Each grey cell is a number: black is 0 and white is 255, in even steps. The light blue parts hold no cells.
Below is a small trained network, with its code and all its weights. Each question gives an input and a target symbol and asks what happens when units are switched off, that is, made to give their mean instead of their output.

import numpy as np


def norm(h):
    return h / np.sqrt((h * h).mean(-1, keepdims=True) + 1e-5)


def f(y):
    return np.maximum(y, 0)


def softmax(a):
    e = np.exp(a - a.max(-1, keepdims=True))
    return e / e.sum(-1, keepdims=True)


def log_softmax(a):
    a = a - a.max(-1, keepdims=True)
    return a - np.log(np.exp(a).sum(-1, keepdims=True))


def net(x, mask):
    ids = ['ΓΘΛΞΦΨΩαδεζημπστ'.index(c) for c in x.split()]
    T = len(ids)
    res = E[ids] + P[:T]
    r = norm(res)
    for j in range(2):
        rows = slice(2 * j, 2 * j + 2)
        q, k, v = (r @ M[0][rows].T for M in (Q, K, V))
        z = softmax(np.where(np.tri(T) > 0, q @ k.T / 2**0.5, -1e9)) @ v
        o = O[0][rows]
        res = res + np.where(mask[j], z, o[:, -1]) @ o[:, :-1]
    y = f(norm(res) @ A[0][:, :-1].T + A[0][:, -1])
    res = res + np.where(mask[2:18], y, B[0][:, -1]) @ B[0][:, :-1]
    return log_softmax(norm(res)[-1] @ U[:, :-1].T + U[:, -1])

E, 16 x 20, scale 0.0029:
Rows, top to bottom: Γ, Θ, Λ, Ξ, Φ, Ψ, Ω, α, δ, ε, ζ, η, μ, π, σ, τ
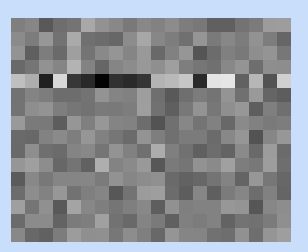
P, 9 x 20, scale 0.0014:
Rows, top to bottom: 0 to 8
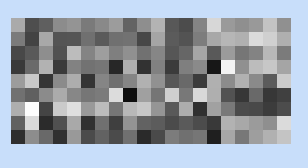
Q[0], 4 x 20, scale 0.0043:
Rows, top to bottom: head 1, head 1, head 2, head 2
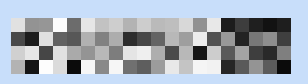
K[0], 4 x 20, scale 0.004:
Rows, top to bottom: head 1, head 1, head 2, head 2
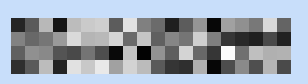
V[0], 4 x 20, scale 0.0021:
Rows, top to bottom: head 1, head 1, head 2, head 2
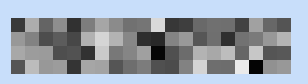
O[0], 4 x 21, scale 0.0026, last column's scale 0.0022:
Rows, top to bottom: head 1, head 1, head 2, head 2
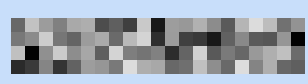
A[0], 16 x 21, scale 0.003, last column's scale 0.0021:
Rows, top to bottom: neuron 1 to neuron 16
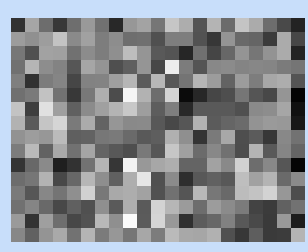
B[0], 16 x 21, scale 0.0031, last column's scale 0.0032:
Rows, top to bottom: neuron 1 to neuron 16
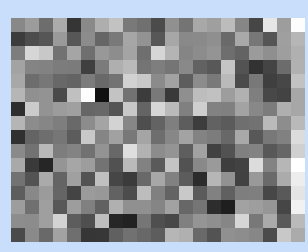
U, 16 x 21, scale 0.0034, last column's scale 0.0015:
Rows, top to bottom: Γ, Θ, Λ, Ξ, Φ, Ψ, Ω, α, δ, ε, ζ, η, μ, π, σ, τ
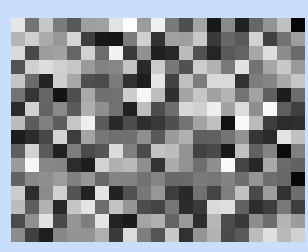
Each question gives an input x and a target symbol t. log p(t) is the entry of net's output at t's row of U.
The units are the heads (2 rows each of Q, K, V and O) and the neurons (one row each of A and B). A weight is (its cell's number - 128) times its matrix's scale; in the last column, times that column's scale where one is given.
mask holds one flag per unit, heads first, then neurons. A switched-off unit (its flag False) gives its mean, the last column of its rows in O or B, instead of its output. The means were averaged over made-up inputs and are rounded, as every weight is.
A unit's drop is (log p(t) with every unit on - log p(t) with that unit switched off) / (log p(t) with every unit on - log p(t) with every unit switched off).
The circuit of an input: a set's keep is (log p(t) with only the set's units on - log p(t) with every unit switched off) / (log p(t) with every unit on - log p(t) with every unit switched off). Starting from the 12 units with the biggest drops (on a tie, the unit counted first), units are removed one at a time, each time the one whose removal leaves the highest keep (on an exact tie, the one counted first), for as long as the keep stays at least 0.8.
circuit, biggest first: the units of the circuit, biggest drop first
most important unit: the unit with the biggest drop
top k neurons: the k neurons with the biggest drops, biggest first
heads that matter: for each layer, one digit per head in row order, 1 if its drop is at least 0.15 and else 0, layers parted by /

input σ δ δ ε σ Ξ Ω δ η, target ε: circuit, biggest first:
head 1; head 2; neuron 14
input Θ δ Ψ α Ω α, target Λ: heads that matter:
11
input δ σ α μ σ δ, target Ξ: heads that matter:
11
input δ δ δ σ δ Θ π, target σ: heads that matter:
11
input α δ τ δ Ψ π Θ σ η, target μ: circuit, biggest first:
head 1; neuron 15
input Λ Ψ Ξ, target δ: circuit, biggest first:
head 2; neuron 2; neuron 9
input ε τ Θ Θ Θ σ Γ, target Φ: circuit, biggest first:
head 1; head 2
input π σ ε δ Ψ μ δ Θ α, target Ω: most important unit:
head 1
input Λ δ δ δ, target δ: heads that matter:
01
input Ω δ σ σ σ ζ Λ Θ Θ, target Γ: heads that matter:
01
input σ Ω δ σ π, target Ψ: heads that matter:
01
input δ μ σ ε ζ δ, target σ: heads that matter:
11
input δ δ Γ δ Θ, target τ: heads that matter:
01
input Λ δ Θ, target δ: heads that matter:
11
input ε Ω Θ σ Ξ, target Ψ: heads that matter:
01
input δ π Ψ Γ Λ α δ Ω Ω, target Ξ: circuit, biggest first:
head 1; head 2; neuron 7; neuron 6
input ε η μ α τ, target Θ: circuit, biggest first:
head 1; head 2; neuron 10
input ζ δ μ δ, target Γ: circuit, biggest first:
head 2; neuron 5; neuron 3
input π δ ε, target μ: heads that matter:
10
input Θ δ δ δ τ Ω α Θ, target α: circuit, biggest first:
head 1; neuron 6; neuron 15
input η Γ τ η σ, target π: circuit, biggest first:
head 1; neuron 6; neuron 4
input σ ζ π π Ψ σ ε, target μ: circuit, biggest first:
head 1; neuron 15
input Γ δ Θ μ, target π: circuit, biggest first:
head 1; neuron 6; neuron 12
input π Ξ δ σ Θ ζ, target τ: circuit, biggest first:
head 2; neuron 11
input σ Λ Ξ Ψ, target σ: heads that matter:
10
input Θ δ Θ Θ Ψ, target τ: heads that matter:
01
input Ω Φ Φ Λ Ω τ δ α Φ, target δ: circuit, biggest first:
neuron 9; neuron 10
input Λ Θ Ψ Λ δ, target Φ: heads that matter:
10
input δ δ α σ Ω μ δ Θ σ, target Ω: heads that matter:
10
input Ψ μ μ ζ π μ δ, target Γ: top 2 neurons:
neuron 8; neuron 5
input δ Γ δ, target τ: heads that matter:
01
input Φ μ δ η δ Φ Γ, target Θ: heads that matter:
11
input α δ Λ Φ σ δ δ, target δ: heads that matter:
00
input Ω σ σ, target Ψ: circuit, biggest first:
head 2; neuron 5
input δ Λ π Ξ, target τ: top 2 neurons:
neuron 11; neuron 1
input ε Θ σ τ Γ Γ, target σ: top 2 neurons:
neuron 12; neuron 13
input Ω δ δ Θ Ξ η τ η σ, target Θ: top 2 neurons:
neuron 10; neuron 1
